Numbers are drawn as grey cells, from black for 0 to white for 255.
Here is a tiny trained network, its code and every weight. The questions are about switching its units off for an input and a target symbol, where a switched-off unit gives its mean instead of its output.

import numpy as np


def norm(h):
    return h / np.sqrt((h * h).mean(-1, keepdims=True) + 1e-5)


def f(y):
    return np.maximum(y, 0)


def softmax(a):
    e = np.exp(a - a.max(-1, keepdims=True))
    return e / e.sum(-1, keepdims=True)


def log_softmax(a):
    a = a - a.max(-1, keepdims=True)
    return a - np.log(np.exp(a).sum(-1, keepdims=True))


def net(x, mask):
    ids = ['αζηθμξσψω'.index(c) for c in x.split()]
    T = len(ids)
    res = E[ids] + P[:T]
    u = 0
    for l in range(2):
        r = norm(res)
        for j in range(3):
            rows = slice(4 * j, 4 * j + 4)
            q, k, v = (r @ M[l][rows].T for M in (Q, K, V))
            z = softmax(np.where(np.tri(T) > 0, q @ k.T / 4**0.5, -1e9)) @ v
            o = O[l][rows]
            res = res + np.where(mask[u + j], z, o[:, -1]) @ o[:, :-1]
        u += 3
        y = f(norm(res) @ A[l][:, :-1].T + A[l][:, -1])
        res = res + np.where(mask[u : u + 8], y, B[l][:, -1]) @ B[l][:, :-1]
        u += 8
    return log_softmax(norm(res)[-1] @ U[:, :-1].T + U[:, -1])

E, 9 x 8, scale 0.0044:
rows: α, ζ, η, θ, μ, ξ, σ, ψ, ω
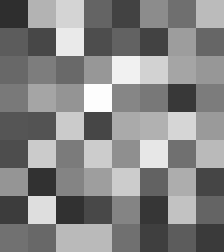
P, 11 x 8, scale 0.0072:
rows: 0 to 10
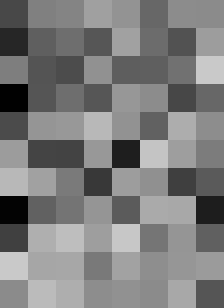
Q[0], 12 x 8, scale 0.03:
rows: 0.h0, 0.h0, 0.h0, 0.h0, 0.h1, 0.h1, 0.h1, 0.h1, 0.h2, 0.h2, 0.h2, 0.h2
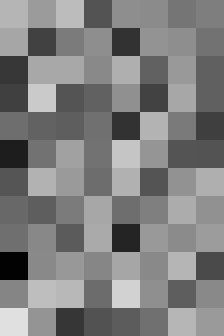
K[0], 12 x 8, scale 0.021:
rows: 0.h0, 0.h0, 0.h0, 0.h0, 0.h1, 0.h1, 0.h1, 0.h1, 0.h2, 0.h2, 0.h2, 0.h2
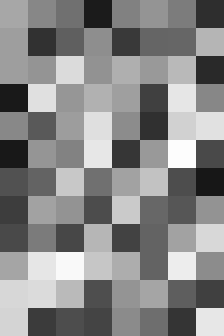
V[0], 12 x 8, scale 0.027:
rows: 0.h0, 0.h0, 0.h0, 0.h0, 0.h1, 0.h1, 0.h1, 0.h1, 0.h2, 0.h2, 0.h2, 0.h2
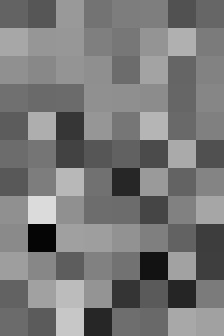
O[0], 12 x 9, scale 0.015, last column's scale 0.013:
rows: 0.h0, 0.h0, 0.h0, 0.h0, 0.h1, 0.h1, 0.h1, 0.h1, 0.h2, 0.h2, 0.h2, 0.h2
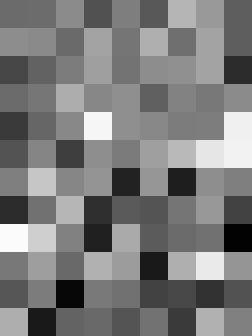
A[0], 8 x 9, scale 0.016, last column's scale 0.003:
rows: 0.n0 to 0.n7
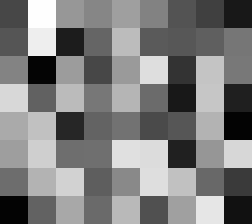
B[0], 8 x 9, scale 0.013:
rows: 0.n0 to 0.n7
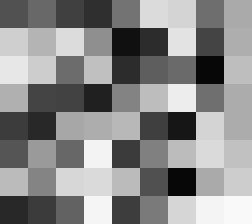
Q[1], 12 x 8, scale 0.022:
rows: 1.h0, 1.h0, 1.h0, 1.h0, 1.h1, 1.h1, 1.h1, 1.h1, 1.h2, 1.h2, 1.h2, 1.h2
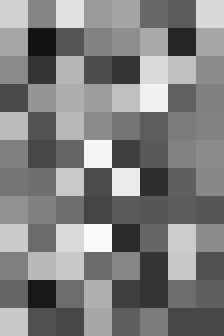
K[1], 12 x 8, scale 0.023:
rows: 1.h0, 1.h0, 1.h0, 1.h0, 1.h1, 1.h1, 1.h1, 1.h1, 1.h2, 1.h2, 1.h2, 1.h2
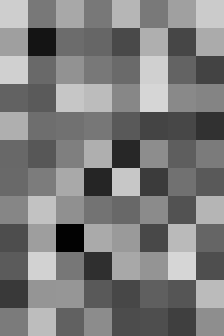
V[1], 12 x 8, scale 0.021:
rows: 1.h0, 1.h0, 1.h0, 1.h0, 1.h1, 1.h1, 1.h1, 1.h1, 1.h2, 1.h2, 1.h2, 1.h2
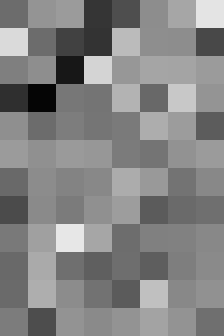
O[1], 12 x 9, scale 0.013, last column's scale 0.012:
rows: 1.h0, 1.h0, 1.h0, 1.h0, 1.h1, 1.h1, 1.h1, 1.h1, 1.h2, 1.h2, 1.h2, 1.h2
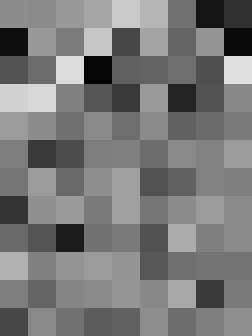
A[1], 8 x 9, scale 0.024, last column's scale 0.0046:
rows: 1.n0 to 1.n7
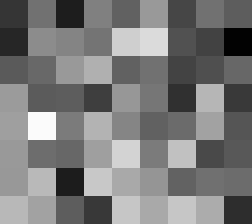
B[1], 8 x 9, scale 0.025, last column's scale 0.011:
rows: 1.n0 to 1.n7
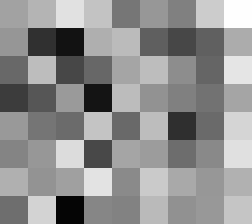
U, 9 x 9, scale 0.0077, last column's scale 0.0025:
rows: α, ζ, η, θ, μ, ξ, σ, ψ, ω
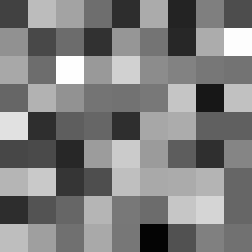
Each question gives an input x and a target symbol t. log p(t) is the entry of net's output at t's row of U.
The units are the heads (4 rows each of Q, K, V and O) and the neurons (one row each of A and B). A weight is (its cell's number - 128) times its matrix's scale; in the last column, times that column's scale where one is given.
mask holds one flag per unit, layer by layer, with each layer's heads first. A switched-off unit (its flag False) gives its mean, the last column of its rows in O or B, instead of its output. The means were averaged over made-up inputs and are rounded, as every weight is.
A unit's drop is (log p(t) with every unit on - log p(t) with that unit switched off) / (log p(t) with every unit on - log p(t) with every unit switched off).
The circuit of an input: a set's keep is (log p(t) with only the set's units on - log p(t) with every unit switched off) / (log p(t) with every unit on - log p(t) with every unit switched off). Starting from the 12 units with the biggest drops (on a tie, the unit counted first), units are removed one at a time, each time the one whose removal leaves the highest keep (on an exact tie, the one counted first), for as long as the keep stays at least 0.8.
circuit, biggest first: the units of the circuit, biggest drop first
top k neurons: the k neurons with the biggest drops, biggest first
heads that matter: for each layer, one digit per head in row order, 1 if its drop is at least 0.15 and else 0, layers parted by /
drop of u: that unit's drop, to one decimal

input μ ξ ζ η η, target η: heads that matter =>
001 / 100
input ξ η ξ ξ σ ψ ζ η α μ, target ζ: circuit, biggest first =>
[0.h2, 1.n3]
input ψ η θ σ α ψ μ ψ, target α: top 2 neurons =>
[1.n0, 1.n2]
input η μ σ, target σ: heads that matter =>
001 / 000
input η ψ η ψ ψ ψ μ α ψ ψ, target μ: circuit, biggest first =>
[0.h2, 0.n3]
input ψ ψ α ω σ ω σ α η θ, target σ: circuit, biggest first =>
[0.h2, 1.n7]
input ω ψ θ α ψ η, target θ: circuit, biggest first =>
[0.h2, 0.n1]
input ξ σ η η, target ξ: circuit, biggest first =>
[0.h2, 1.n1]
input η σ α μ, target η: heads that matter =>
001 / 000
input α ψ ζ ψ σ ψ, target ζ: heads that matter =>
001 / 000
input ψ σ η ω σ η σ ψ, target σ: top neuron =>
[1.n7]
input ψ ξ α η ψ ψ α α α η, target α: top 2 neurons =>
[1.n0, 1.n2]
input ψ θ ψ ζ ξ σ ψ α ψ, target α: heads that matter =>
011 / 100
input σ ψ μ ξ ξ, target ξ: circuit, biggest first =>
[1.n1, 0.h2]
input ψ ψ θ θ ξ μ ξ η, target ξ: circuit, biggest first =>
[1.n1, 0.h2]
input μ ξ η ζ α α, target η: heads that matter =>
000 / 000
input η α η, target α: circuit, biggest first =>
[0.h1]
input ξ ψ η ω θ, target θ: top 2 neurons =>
[0.n1, 0.n0]
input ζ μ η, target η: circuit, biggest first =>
[0.h2, 0.n6]
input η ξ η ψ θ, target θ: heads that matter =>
001 / 100
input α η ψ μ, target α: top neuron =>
[1.n0]
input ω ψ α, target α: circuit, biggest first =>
[0.h2, 1.h0, 1.n0]
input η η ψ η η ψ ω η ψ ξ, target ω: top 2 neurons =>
[0.n1, 0.n4]
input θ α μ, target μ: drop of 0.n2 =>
0.1
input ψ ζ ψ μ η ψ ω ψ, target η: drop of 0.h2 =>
0.4
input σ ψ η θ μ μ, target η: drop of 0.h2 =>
0.2
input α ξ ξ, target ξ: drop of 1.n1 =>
0.4
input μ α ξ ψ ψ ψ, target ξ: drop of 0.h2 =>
0.4
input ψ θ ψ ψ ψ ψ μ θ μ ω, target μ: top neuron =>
[0.n2]
